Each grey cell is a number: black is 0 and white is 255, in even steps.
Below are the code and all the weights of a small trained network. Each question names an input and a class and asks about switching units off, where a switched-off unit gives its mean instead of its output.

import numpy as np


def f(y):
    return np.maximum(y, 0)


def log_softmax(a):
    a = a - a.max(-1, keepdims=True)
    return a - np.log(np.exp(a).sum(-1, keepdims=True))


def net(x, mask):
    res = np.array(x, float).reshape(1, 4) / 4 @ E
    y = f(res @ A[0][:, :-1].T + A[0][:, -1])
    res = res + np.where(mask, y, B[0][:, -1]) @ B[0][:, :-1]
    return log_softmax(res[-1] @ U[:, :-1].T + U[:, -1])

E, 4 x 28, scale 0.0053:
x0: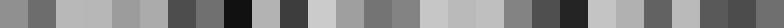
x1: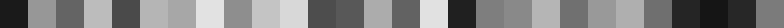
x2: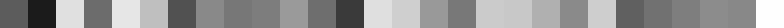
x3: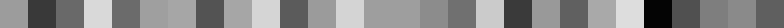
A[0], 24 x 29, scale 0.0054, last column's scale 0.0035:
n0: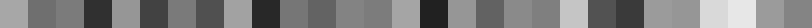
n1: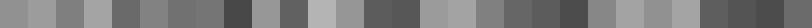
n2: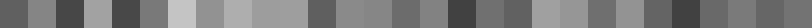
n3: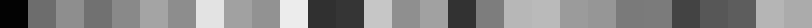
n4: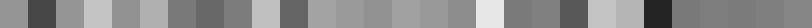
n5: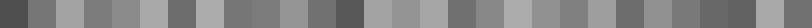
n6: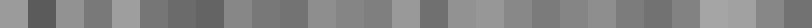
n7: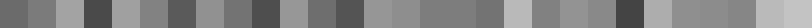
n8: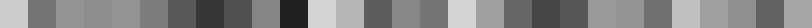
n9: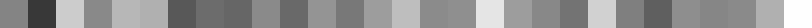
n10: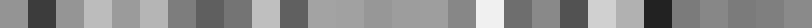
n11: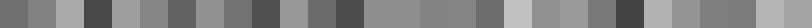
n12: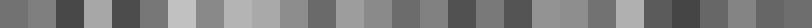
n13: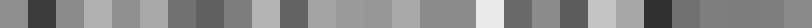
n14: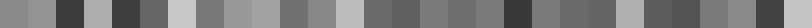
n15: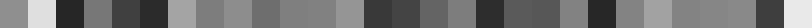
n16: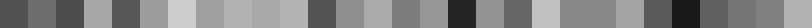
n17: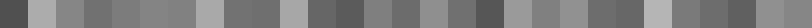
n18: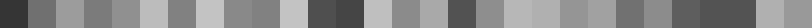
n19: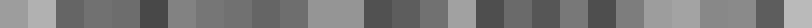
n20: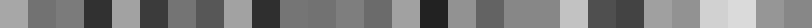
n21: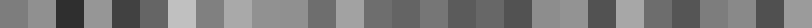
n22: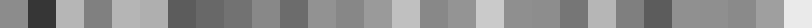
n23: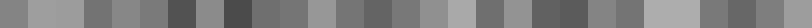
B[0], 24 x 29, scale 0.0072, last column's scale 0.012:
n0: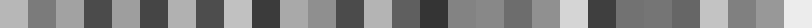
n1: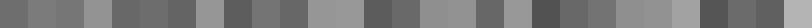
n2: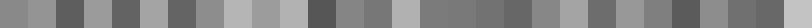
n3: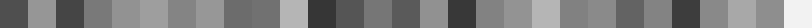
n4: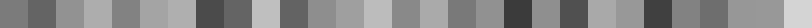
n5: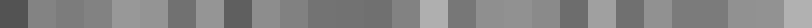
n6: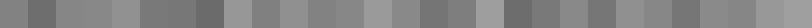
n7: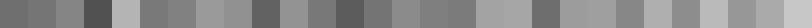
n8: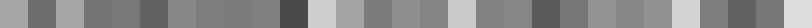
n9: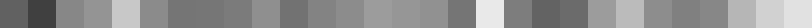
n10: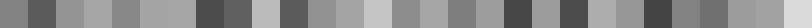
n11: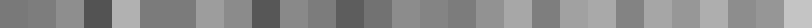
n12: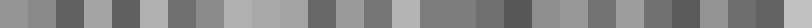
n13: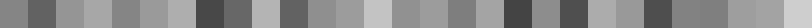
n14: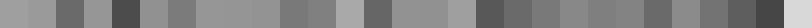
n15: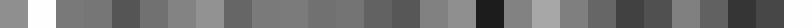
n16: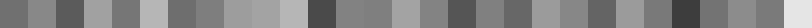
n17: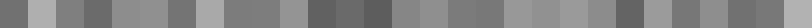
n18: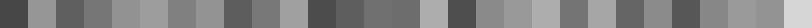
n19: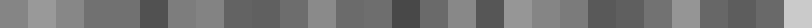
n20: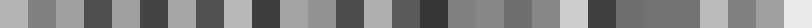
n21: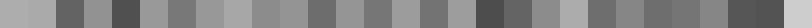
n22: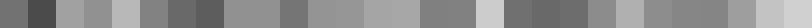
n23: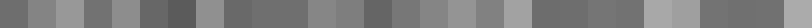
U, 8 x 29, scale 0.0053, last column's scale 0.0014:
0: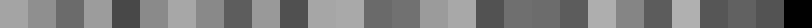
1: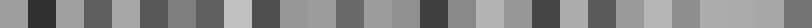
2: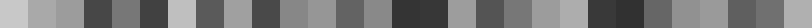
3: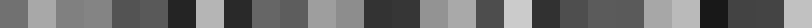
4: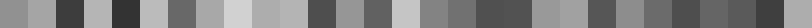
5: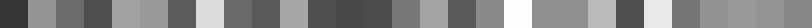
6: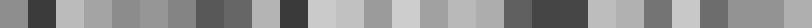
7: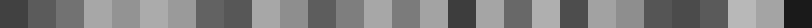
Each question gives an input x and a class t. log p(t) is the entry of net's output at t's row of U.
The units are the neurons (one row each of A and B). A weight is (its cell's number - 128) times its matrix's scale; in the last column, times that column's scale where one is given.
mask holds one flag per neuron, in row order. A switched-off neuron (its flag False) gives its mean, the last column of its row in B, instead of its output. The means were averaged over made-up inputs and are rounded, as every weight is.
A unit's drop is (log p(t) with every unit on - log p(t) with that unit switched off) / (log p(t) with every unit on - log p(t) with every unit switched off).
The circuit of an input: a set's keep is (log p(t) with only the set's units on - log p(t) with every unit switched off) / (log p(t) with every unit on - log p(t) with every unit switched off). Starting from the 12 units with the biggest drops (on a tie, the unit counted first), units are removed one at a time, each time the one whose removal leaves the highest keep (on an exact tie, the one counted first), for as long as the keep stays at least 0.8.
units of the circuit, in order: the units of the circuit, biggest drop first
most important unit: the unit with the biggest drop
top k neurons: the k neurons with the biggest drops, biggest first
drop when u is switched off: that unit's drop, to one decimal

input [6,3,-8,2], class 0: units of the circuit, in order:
(n1, n8)
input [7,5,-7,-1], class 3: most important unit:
n1
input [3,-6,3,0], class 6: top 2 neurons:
(n8, n3)
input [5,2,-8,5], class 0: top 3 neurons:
(n8, n1, n3)
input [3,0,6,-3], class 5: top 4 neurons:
(n7, n11, n16, n18)
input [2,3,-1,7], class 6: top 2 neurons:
(n3, n18)
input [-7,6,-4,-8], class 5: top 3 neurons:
(n3, n17, n11)
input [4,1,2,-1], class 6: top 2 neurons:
(n3, n16)
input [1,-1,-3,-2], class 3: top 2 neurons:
(n0, n20)
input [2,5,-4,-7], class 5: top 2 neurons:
(n8, n17)
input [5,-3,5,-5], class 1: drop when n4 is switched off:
0.2
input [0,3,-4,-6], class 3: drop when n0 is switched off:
0.2
